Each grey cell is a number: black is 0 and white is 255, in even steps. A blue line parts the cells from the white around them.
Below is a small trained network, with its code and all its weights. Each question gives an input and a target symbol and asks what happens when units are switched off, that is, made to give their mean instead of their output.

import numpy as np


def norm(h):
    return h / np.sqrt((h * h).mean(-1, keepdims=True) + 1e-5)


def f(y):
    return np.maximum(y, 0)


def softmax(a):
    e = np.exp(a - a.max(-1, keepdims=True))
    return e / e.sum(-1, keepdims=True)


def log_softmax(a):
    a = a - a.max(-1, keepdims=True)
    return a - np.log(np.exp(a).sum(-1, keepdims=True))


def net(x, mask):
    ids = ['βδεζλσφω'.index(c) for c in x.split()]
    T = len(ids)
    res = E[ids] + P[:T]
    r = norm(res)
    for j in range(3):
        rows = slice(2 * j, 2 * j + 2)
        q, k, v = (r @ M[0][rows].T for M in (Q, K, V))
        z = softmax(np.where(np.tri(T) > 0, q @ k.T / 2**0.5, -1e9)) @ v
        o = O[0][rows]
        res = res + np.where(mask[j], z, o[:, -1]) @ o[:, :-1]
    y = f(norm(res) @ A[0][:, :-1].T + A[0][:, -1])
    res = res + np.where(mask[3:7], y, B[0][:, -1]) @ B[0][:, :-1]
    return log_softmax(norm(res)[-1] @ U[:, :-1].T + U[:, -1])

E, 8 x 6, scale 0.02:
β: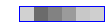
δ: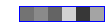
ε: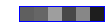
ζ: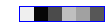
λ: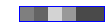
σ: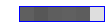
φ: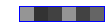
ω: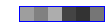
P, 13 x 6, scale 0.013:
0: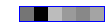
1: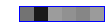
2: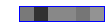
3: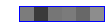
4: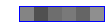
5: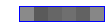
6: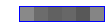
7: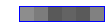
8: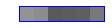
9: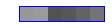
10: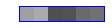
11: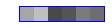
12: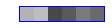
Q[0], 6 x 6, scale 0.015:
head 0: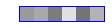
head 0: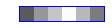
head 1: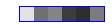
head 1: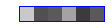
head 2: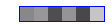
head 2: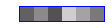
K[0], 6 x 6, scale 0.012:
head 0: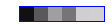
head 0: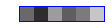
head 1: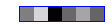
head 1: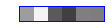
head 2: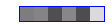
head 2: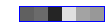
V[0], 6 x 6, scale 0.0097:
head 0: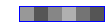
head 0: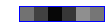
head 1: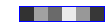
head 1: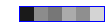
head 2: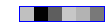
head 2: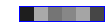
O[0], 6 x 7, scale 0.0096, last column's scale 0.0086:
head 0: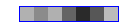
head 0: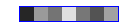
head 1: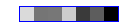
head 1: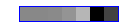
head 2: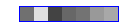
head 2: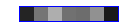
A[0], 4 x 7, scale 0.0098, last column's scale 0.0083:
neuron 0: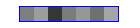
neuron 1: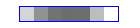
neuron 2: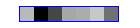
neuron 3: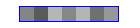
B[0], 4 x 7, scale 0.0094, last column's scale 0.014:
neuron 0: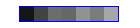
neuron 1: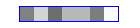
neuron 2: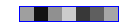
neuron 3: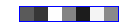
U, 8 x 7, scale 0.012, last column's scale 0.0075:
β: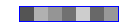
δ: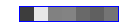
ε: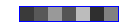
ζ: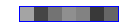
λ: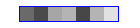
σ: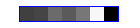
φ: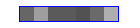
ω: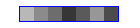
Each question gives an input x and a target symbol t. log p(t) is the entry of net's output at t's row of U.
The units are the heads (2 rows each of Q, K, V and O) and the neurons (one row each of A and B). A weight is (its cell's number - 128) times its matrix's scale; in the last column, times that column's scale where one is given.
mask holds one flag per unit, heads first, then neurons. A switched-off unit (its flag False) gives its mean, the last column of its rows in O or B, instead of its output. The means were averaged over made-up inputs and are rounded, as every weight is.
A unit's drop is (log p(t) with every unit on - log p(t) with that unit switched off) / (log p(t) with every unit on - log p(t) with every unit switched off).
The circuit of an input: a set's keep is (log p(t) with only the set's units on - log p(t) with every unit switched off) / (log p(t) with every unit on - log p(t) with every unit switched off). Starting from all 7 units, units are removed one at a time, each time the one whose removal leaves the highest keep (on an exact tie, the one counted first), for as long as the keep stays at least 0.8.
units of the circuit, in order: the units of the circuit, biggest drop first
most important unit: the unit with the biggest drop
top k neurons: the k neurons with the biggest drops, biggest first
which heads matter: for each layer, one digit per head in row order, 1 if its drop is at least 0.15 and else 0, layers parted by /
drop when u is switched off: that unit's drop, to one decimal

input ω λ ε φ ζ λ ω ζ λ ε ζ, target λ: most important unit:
head 1
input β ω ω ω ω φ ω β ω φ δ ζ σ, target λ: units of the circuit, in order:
(head 2; neuron 2)
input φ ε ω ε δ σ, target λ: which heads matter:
010
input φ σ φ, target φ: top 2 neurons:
(neuron 1; neuron 2)
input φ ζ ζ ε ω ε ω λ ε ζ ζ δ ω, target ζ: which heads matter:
011
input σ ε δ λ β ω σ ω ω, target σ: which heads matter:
111
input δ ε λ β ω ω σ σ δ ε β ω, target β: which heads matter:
101
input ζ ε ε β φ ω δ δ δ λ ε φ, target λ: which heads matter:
010
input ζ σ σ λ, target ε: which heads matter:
011
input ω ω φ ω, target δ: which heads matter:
100
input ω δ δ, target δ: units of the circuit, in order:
(head 2; head 1)
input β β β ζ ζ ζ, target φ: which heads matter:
001
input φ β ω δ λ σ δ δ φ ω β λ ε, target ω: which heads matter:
110
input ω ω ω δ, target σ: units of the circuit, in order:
(head 1)
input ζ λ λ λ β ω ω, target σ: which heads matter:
111
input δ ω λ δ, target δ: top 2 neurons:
(neuron 1; neuron 3)
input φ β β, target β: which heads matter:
011
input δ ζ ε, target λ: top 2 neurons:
(neuron 1; neuron 3)
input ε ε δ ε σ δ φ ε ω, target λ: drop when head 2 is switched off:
0.9
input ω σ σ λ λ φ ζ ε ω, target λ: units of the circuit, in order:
(head 2)
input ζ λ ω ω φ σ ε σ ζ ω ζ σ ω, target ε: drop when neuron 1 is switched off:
0.1
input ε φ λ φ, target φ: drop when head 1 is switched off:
0.0
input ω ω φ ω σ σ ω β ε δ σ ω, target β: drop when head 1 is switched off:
0.1
